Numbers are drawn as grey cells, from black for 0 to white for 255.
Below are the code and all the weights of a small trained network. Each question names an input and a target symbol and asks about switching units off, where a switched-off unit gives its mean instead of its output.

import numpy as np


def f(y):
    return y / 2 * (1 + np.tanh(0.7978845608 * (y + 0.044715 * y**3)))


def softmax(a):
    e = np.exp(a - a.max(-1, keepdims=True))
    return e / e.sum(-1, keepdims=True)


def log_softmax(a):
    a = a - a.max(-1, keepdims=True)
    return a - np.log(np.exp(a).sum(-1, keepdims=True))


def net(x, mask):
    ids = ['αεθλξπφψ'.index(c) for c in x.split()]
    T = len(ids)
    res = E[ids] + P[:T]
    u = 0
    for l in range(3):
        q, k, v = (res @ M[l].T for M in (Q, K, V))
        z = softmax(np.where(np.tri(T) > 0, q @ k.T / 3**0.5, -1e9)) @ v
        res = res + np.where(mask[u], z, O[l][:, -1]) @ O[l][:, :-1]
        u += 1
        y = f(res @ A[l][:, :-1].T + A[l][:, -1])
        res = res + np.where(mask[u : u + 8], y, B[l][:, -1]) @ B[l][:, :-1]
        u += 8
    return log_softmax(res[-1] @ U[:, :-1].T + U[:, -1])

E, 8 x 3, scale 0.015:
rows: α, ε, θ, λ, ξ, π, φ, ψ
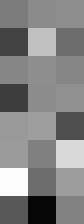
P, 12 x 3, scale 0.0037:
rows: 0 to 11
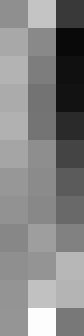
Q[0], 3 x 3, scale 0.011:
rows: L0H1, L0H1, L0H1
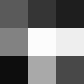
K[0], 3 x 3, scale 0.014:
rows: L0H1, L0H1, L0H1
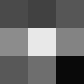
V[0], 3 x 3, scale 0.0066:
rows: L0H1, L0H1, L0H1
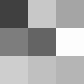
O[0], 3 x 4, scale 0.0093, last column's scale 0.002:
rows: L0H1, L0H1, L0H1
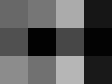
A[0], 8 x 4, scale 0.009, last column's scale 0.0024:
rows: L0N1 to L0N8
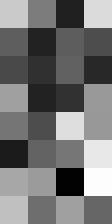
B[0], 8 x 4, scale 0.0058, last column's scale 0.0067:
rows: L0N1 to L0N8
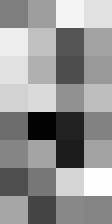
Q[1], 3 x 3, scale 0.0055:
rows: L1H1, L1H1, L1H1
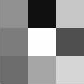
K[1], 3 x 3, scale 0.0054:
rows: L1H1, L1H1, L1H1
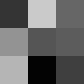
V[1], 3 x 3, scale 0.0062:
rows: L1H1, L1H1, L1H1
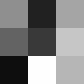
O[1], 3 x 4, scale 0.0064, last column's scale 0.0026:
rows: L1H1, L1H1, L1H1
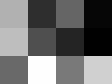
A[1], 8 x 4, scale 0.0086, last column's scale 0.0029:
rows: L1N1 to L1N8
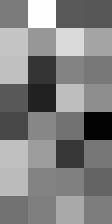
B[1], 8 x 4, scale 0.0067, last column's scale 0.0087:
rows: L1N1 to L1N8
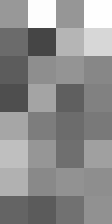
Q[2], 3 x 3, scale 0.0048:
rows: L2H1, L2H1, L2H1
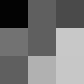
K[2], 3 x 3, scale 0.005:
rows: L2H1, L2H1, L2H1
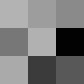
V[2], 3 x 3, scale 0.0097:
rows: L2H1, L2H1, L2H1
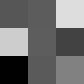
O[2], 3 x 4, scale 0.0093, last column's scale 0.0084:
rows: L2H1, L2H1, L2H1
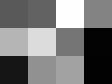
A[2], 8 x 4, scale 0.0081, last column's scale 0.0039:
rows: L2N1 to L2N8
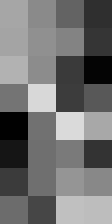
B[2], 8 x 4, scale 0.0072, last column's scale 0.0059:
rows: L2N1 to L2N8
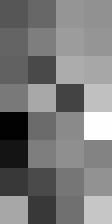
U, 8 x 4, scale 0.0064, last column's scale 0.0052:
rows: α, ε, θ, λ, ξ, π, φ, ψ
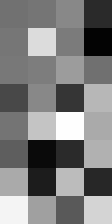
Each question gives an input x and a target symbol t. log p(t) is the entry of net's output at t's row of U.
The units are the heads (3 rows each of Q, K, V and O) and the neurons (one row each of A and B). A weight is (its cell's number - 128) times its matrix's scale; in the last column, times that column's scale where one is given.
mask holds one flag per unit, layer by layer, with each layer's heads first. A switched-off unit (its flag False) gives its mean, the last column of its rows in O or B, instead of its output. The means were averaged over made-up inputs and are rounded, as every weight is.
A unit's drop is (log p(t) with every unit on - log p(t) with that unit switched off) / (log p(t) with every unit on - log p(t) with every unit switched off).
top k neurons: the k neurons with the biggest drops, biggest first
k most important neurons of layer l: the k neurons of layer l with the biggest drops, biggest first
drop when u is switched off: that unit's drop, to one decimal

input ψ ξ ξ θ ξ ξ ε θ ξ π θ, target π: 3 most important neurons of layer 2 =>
(L2N8 L2N5 L2N7)
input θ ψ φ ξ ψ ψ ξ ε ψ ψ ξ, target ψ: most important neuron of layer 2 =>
(L2N5)
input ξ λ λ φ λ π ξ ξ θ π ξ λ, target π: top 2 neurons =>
(L0N5 L1N1)
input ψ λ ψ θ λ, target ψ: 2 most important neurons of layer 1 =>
(L1N2 L1N6)
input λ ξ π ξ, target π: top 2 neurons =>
(L0N7 L1N1)
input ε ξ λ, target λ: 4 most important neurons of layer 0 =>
(L0N4 L0N1 L0N2 L0N3)
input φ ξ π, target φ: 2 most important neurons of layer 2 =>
(L2N8 L2N4)
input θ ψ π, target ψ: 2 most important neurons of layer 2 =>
(L2N5 L2N7)
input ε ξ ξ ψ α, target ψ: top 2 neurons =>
(L2N5 L1N1)
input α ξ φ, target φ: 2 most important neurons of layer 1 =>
(L1N2 L1N1)
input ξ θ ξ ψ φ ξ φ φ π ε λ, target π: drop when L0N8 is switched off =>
0.1
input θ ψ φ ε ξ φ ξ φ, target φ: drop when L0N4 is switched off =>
0.1
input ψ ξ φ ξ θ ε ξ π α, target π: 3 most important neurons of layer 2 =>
(L2N8 L2N5 L2N7)
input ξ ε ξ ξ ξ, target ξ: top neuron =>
(L1N1)
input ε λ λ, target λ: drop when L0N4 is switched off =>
0.2
